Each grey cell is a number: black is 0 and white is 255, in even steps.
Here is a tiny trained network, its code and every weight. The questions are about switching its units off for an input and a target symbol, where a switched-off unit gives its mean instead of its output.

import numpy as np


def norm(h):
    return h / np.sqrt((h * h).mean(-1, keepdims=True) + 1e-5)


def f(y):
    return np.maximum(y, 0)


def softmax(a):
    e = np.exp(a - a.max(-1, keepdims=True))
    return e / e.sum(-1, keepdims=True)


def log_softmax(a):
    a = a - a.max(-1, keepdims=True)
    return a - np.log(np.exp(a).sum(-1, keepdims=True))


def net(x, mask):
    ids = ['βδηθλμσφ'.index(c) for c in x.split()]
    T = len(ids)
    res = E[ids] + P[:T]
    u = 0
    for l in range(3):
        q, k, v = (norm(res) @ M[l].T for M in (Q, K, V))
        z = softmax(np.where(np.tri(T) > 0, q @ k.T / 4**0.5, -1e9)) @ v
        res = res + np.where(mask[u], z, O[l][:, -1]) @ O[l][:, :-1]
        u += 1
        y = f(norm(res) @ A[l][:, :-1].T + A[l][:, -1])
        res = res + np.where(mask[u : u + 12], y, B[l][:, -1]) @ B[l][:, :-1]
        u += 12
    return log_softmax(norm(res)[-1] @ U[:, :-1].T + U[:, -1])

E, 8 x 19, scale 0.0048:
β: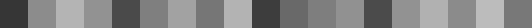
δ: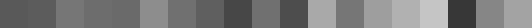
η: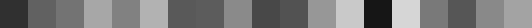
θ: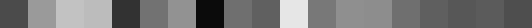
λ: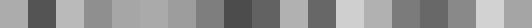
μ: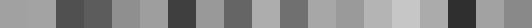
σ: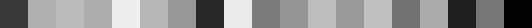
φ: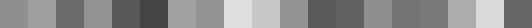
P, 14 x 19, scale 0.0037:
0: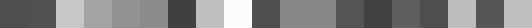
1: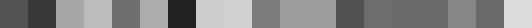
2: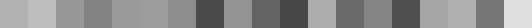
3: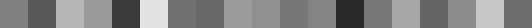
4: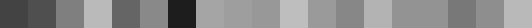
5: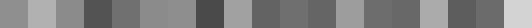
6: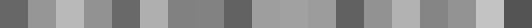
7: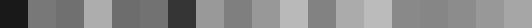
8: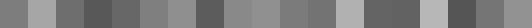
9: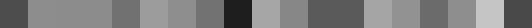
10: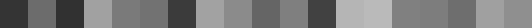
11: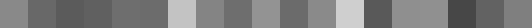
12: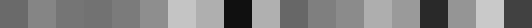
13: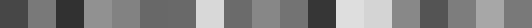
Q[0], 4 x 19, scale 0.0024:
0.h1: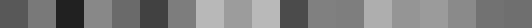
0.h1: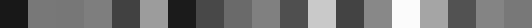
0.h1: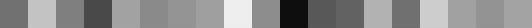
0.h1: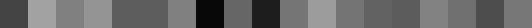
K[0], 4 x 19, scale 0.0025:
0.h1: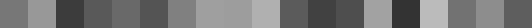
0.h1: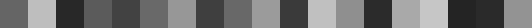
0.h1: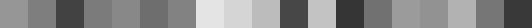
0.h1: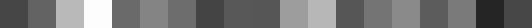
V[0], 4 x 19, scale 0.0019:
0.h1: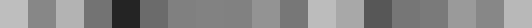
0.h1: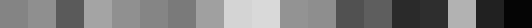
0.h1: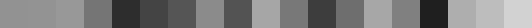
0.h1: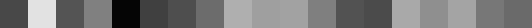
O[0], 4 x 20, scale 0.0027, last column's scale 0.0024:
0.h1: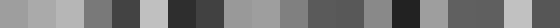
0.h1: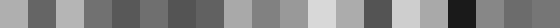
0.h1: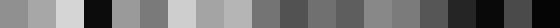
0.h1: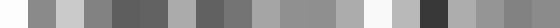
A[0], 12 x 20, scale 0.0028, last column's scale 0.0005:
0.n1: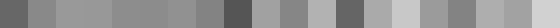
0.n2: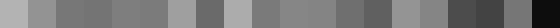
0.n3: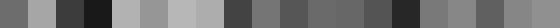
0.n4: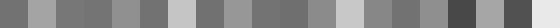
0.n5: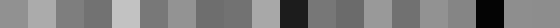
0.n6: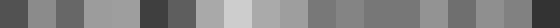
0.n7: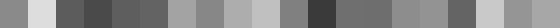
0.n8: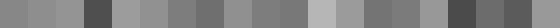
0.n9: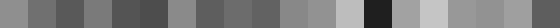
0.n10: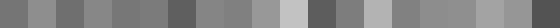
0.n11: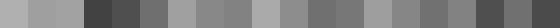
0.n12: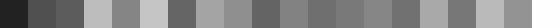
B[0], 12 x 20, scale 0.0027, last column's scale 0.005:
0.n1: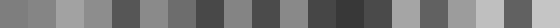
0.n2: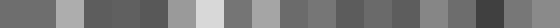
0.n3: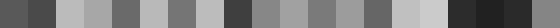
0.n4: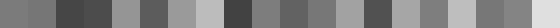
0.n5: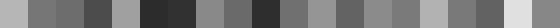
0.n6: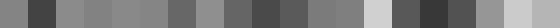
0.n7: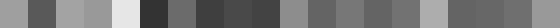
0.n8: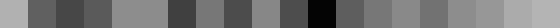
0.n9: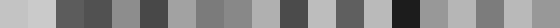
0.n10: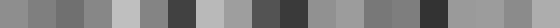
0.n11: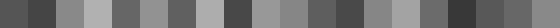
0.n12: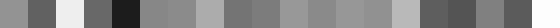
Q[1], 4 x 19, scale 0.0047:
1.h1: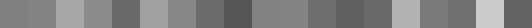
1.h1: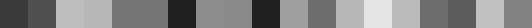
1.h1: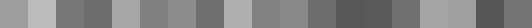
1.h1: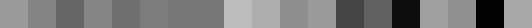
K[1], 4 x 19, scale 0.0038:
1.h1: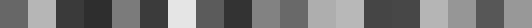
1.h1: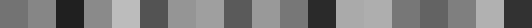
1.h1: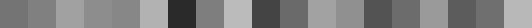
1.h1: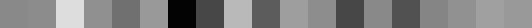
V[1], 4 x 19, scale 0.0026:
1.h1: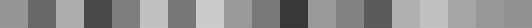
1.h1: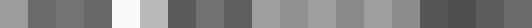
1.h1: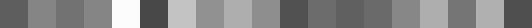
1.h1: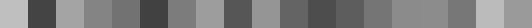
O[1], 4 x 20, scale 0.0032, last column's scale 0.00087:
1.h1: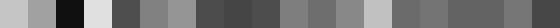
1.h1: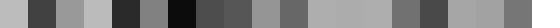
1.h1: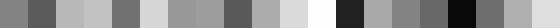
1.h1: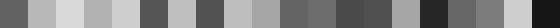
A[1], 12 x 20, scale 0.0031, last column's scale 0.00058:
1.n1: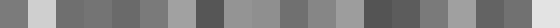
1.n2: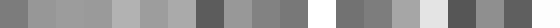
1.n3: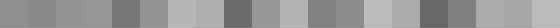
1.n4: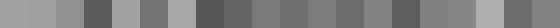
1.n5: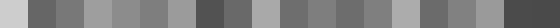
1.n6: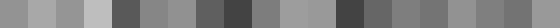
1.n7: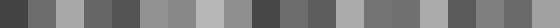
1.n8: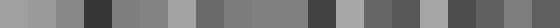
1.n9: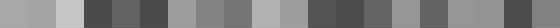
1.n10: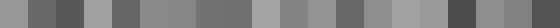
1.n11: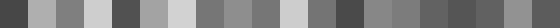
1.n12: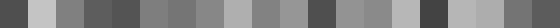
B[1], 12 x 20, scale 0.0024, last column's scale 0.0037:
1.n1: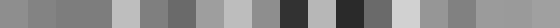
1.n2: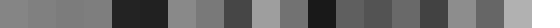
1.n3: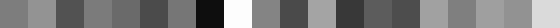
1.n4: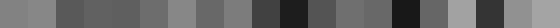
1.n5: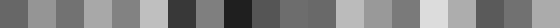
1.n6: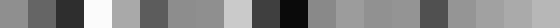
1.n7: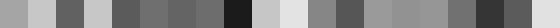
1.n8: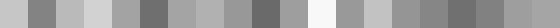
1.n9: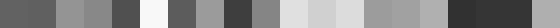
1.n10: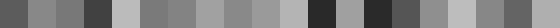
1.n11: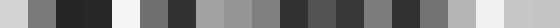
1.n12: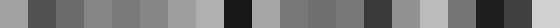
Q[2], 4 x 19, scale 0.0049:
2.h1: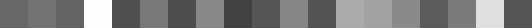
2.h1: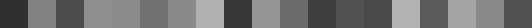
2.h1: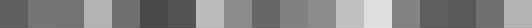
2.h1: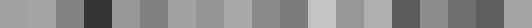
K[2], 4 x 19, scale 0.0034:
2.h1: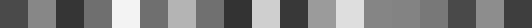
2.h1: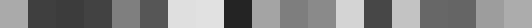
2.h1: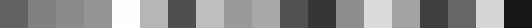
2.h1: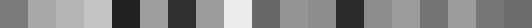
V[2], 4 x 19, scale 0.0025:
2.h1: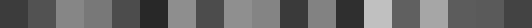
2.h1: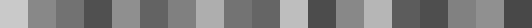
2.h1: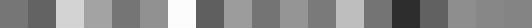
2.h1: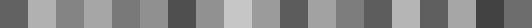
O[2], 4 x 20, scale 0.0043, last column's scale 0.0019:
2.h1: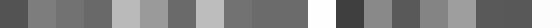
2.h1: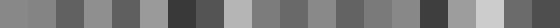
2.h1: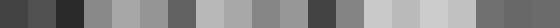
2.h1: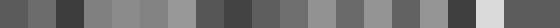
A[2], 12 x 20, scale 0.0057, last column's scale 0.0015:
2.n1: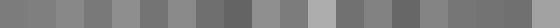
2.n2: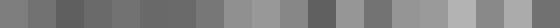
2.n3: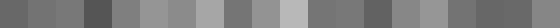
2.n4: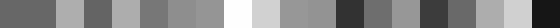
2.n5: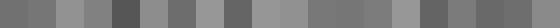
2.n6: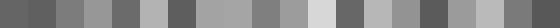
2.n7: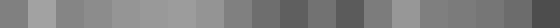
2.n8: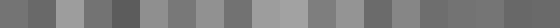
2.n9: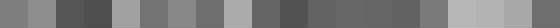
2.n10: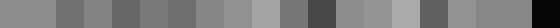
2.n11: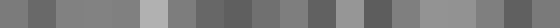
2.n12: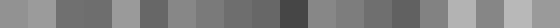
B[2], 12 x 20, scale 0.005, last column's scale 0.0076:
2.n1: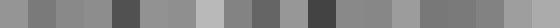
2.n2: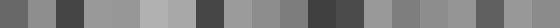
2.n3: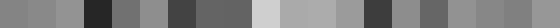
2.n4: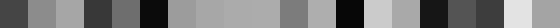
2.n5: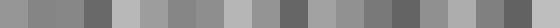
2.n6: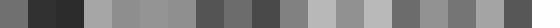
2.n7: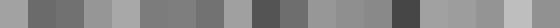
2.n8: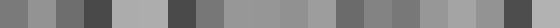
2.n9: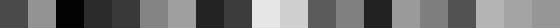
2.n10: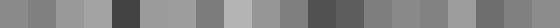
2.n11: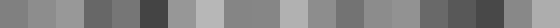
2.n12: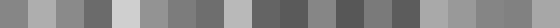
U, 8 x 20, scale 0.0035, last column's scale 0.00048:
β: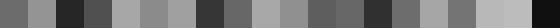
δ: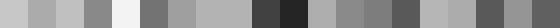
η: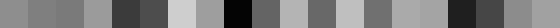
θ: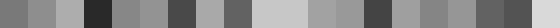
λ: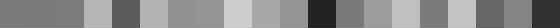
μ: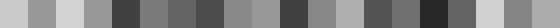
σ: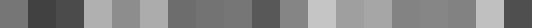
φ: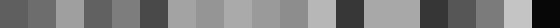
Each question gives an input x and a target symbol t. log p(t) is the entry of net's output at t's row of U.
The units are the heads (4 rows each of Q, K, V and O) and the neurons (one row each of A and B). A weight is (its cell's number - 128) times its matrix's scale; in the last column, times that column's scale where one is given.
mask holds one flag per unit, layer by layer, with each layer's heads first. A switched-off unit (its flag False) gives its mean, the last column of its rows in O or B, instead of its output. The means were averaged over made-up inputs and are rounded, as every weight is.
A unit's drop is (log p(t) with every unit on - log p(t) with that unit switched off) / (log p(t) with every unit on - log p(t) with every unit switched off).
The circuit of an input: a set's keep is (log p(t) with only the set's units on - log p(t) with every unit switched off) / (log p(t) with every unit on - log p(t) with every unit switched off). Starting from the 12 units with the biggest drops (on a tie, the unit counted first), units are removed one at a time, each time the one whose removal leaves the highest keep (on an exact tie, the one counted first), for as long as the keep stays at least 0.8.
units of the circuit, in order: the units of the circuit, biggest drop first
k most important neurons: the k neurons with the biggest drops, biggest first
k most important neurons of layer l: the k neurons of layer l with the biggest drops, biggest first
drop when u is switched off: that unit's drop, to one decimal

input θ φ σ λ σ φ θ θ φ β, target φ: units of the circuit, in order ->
(1.h1 2.n4)
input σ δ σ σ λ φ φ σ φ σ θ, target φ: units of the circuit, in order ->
(1.h1 2.n4 0.n7)
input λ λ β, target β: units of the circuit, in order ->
(2.n9)
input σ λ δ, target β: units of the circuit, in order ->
(2.n9 1.h1)
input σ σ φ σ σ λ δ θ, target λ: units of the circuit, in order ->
(1.h1 2.h1 0.n1 2.n10)
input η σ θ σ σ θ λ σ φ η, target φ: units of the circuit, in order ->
(1.h1 2.n4 0.n7)
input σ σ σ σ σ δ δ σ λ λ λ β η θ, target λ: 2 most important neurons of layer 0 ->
(0.n10 0.n7)
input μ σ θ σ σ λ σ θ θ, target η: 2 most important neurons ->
(0.n12 0.n9)
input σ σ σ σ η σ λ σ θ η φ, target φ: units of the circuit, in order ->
(1.h1 2.n4)
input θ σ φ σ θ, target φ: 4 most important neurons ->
(2.n4 0.n12 1.n11 0.n7)
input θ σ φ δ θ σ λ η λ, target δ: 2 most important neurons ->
(0.n3 2.n12)
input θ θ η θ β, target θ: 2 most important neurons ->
(0.n12 1.n12)
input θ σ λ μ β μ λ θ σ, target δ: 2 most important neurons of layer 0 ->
(0.n12 0.n4)
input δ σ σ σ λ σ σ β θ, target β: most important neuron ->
(0.n12)
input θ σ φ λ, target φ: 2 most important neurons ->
(2.n4 0.n7)
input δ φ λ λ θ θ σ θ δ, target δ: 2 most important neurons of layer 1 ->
(1.n8 1.n11)
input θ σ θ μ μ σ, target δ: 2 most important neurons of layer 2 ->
(2.n6 2.n12)
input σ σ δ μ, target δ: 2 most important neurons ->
(2.n7 2.n6)
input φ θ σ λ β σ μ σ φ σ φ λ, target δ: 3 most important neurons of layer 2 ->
(2.n12 2.n6 2.n9)
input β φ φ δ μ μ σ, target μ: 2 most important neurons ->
(2.n6 1.n2)
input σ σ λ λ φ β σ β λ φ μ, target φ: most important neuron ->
(2.n4)
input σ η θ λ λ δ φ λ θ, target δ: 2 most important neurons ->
(0.n12 1.n11)
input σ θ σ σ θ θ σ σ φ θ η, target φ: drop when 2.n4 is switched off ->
0.2
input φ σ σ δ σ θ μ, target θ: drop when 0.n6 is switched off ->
0.0
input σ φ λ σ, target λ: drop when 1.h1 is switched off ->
0.1
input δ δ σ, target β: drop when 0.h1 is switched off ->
0.1
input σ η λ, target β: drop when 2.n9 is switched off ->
0.8
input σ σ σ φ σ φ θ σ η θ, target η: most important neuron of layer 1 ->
(1.n9)
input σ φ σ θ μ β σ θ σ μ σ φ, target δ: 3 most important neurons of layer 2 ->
(2.n12 2.n6 2.n9)
